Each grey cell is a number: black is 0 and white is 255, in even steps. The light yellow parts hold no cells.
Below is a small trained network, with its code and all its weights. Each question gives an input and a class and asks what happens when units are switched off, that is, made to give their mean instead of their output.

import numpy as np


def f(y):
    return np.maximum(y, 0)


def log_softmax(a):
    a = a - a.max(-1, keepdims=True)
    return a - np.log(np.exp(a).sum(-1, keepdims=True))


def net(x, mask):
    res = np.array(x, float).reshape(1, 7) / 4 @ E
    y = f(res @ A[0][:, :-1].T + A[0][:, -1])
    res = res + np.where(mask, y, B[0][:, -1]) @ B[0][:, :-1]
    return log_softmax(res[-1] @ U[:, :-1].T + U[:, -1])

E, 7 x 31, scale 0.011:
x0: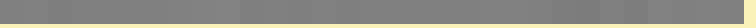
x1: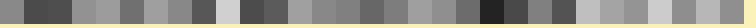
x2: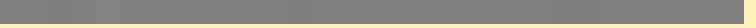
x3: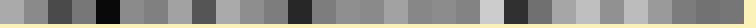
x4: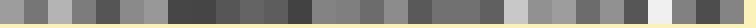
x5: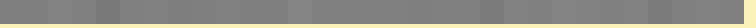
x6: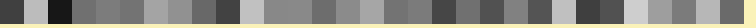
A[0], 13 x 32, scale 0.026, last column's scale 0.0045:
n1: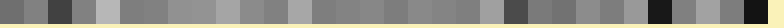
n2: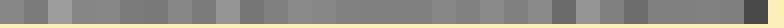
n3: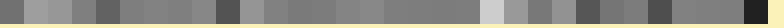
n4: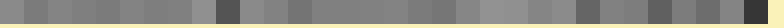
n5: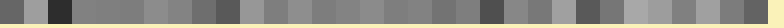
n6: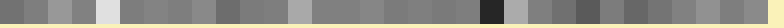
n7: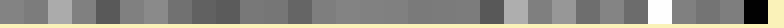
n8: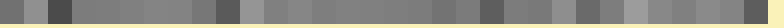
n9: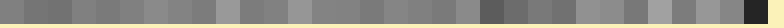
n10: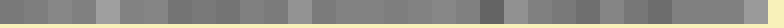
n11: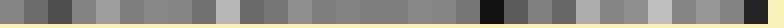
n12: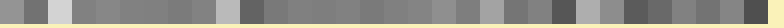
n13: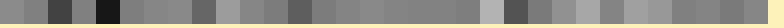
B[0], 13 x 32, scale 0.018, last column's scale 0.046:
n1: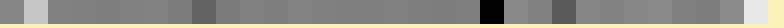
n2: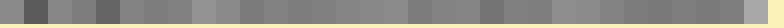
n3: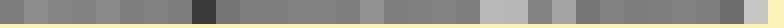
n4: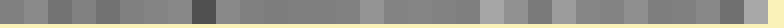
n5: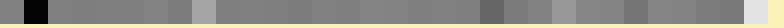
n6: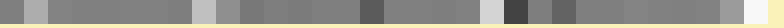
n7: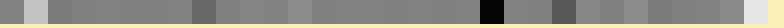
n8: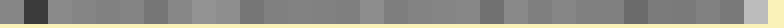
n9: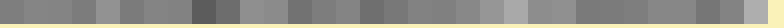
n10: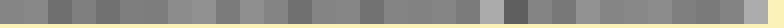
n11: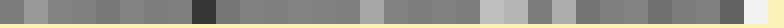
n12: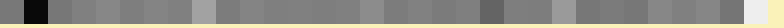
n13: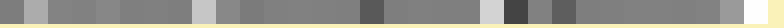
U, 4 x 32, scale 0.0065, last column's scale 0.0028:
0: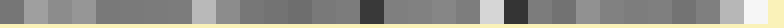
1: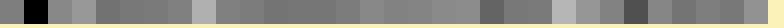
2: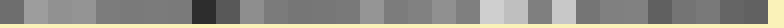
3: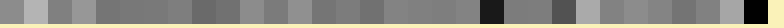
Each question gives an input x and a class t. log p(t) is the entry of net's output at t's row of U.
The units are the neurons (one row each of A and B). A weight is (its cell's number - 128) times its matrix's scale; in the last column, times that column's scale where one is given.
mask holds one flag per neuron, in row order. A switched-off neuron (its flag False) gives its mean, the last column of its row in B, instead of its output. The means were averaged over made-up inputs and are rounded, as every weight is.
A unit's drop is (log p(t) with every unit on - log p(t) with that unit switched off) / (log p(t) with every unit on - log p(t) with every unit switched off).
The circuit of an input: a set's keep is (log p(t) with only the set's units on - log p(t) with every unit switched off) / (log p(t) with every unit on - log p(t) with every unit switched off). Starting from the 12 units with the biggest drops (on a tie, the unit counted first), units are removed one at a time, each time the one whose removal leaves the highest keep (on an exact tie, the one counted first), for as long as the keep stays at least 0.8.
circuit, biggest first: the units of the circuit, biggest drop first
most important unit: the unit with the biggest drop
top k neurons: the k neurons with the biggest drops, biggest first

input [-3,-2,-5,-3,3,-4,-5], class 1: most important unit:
n13
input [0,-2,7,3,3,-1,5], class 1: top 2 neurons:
[n6, n5]
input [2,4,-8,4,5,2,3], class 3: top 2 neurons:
[n7, n6]
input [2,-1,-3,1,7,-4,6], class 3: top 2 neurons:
[n7, n12]
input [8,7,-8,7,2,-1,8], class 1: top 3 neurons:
[n5, n6, n8]
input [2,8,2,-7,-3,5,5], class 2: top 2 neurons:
[n11, n13]
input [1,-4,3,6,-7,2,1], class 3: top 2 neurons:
[n1, n6]
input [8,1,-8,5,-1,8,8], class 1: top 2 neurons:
[n5, n6]
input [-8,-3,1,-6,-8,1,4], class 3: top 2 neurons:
[n1, n13]
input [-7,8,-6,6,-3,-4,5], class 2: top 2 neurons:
[n11, n6]
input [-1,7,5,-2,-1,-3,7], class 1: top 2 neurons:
[n5, n8]
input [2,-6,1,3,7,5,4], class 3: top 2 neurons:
[n7, n11]
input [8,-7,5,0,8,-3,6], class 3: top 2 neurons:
[n7, n11]
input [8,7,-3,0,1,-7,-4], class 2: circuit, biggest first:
[n11]
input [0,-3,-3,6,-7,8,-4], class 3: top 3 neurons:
[n1, n6, n10]
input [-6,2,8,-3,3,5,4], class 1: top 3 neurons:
[n13, n5, n1]
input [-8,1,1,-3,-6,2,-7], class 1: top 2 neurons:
[n12, n7]
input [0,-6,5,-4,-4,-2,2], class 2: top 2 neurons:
[n3, n13]
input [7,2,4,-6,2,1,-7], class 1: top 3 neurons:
[n12, n13, n2]
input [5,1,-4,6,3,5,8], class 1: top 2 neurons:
[n5, n6]
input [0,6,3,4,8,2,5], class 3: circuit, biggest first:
[n7]
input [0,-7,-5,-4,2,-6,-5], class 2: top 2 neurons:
[n3, n5]
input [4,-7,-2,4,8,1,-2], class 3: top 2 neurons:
[n7, n11]
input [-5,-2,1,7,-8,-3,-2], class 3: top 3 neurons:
[n1, n6, n10]
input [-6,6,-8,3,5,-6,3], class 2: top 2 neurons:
[n11, n1]
